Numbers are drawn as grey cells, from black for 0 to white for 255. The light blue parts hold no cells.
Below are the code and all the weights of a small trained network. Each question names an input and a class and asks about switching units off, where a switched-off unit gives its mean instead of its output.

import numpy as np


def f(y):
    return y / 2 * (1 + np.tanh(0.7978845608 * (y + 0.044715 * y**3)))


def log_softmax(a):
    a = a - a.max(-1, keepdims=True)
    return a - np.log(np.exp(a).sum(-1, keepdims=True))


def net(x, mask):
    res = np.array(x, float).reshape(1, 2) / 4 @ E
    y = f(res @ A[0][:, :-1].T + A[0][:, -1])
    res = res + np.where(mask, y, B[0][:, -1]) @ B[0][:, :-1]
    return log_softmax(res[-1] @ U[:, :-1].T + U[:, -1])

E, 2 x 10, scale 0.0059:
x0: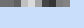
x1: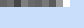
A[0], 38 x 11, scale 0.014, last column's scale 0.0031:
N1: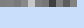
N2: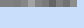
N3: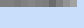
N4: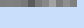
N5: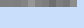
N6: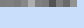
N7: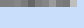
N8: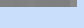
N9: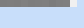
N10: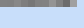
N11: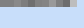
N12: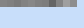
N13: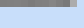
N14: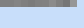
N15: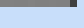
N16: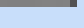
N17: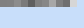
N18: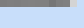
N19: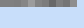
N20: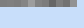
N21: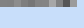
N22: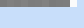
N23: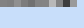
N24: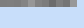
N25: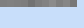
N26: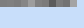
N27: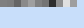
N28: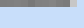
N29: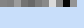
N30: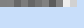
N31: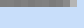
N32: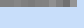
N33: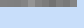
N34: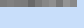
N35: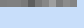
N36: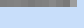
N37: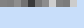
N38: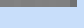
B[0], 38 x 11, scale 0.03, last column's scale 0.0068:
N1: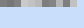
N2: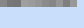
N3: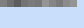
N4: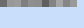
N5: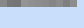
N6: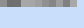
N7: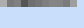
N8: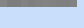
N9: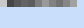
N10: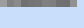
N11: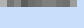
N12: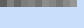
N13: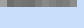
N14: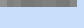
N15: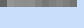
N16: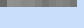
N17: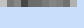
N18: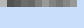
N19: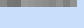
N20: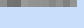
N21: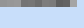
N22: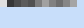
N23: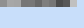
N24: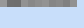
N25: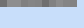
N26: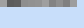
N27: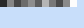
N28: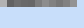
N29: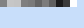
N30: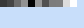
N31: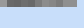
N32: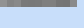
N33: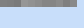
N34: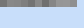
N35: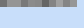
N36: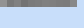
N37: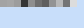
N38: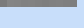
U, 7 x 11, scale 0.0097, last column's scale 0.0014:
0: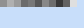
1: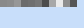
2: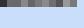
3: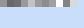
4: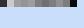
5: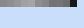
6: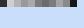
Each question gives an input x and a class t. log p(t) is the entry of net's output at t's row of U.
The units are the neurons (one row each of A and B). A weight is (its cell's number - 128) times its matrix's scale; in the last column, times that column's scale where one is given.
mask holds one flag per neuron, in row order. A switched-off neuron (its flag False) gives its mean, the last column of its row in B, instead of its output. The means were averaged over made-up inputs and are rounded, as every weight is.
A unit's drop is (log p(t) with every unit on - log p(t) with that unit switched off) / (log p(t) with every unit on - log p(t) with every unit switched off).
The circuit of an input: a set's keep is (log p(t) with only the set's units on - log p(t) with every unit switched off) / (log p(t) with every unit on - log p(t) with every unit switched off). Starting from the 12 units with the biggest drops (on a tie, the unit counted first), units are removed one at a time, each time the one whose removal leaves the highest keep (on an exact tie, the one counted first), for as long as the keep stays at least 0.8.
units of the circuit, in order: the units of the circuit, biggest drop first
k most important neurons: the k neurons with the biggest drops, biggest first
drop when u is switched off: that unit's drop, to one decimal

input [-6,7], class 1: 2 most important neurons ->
[N37, N29]
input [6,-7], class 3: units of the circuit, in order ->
[N1]
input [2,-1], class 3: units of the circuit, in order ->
[N29, N30]
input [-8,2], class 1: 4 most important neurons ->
[N37, N27, N4, N35]
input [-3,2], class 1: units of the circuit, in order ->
[N29, N27]
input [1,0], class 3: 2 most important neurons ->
[N29, N30]
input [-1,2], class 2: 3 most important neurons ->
[N37, N29, N1]
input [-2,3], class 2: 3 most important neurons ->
[N1, N30, N37]
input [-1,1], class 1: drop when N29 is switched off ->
1.0
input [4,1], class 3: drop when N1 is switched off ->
0.2
